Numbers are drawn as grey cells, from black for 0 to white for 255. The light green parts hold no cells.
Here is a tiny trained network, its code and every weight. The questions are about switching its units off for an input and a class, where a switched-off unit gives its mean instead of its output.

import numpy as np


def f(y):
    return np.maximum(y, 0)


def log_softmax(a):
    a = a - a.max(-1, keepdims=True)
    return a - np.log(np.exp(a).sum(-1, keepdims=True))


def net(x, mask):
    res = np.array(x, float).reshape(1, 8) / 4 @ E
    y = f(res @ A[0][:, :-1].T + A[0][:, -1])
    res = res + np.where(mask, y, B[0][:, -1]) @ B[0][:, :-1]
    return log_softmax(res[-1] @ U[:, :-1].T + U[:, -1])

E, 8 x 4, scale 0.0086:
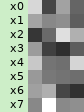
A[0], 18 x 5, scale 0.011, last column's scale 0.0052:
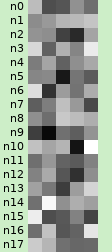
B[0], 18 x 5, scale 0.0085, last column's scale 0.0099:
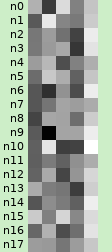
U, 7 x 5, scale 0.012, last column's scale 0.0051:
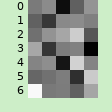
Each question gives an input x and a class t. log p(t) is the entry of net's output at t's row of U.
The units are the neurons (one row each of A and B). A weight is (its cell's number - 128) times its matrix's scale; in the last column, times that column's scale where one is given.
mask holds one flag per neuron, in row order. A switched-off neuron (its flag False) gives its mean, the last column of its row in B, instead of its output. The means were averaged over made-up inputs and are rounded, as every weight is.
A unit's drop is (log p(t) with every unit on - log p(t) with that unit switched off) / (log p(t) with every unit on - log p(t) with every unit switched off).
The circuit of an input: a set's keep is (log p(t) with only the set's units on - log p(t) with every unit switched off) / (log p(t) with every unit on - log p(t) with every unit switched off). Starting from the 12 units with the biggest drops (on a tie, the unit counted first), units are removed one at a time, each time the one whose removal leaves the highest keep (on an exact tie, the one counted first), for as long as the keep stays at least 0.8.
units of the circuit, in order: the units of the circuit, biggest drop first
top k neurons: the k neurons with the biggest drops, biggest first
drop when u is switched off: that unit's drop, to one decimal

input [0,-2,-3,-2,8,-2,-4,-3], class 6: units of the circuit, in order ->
(n9; n15; n0)
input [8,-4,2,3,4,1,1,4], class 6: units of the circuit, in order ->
(n15; n14)
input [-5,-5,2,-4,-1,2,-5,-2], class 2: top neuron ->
(n6)
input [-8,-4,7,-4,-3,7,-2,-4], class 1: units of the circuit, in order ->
(n9; n10)
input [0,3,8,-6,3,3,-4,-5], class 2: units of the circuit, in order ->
(n1; n7)
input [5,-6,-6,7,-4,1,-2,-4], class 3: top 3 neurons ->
(n9; n0; n15)
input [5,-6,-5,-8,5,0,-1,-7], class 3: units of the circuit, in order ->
(n10; n0)
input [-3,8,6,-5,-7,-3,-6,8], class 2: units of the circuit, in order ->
(n7; n6)
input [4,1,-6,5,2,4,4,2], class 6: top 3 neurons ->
(n15; n0; n17)
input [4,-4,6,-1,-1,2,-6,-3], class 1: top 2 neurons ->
(n9; n10)
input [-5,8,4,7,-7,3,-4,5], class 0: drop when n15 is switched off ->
0.1
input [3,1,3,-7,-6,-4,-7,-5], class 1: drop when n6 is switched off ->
-0.2
